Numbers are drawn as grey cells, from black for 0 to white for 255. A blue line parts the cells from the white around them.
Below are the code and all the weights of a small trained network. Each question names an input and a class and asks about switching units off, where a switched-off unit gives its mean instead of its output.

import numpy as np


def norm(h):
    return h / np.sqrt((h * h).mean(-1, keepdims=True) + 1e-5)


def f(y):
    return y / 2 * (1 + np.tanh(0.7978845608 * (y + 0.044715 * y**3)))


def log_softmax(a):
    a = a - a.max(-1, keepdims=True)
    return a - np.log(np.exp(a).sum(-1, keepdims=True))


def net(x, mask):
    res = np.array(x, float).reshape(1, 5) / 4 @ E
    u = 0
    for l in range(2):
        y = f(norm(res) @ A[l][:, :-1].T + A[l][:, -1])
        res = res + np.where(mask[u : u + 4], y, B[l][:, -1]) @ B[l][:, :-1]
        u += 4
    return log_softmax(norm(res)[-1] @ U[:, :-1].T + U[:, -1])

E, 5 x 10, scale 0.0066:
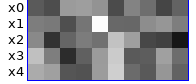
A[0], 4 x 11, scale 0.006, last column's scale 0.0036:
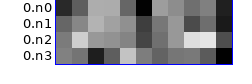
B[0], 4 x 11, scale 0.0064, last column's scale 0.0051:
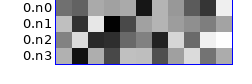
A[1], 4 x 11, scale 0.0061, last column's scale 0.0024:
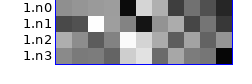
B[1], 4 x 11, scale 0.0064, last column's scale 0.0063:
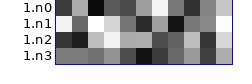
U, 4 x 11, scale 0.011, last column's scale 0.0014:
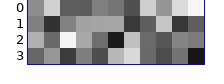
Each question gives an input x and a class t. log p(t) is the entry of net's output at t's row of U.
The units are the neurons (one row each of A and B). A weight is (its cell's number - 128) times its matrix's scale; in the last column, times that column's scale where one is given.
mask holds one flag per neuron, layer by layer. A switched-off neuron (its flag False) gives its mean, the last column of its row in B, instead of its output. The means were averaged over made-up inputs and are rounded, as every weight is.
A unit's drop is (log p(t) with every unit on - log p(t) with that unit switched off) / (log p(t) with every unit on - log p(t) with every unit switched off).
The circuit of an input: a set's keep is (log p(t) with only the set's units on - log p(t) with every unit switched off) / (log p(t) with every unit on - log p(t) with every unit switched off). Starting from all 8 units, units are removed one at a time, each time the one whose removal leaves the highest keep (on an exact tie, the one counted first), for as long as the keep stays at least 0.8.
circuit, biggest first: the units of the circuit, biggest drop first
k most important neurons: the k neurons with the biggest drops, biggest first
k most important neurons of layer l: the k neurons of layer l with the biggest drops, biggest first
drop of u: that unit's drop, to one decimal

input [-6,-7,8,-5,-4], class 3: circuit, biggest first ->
(1.n0)
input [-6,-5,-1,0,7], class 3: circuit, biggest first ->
(0.n2 1.n0)
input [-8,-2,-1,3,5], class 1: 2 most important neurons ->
(1.n2 0.n2)
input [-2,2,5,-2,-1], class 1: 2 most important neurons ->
(0.n0 1.n2)
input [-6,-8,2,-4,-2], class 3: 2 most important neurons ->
(1.n0 0.n0)
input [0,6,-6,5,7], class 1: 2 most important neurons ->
(1.n2 0.n3)
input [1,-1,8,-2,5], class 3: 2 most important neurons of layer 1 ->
(1.n0 1.n1)
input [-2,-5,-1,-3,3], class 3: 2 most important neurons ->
(1.n0 0.n2)
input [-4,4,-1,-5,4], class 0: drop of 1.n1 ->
0.0
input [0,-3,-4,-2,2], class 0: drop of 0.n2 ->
0.1
